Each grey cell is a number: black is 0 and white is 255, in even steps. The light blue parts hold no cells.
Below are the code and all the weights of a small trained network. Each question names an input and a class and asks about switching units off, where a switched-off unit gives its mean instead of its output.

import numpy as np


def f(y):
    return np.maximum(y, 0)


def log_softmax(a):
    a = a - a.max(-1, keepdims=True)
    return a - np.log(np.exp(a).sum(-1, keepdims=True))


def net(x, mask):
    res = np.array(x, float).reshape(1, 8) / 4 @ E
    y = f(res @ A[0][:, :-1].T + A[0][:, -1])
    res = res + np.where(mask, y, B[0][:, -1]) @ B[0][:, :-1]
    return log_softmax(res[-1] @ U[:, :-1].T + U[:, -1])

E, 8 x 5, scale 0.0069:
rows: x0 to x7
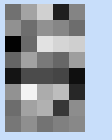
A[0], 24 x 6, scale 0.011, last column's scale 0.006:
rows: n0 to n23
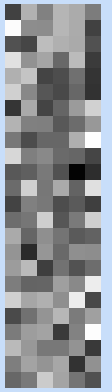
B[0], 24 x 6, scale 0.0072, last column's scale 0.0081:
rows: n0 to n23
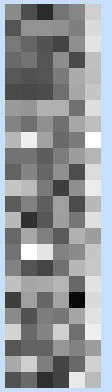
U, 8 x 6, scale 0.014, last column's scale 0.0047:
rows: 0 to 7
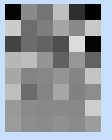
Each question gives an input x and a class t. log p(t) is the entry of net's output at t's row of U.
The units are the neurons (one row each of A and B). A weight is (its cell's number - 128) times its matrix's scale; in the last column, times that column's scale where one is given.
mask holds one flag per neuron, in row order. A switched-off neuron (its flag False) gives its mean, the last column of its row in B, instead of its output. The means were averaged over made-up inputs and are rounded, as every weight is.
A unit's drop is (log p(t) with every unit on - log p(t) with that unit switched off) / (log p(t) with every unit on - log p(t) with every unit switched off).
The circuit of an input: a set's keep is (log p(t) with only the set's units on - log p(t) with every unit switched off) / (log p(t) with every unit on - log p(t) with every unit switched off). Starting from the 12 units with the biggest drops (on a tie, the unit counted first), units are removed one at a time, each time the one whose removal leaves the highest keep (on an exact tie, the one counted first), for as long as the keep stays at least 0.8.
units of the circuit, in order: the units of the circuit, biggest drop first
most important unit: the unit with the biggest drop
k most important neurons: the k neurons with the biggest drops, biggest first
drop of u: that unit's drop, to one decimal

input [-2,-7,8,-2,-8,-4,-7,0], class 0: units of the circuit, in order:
(n18)
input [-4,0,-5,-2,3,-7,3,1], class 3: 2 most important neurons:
(n8; n15)
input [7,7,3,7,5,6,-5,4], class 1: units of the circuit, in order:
(n13; n20; n18)
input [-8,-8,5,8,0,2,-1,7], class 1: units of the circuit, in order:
(n0; n6; n18)
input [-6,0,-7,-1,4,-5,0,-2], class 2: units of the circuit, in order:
(n5; n20)
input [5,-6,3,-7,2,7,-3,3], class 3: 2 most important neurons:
(n22; n11)
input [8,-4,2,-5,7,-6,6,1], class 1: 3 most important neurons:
(n20; n13; n18)
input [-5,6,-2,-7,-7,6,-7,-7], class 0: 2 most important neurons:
(n1; n18)
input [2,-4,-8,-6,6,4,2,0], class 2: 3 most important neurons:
(n16; n5; n4)
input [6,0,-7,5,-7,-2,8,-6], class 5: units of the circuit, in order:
(n20; n13)
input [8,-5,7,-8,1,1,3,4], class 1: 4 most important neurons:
(n20; n13; n5; n4)
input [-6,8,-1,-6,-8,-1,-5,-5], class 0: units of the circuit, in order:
(n18; n1)
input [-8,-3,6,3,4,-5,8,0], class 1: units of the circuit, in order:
(n6; n17; n18)
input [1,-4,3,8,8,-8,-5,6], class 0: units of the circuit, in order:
(n12)
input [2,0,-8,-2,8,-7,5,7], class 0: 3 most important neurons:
(n10; n12; n11)
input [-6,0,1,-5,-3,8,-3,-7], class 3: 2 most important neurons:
(n22; n11)
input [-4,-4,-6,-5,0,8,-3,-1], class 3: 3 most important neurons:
(n22; n11; n13)
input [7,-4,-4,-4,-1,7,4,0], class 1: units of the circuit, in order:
(n20; n13)
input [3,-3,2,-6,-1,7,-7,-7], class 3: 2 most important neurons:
(n22; n11)
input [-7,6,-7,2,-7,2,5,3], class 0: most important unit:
n18
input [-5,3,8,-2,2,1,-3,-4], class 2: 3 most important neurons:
(n23; n2; n20)
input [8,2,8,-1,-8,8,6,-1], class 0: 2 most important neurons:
(n18; n3)
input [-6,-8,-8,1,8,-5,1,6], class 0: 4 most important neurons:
(n10; n12; n11; n6)
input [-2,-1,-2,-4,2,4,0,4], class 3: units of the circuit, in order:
(n22; n11)
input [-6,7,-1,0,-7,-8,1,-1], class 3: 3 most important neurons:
(n8; n15; n10)
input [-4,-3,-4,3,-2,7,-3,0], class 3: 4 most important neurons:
(n11; n22; n13; n20)
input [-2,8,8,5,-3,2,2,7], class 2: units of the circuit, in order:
(n23)
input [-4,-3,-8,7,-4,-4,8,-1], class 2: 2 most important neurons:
(n5; n4)
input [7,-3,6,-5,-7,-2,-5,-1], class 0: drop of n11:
0.1
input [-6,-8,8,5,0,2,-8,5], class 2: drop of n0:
0.3
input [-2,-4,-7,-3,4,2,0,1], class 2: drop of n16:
0.2
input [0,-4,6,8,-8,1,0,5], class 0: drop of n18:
1.2
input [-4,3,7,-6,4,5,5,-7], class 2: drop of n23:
0.4
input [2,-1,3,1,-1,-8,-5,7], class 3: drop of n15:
0.2
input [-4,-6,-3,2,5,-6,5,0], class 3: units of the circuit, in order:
(n8)
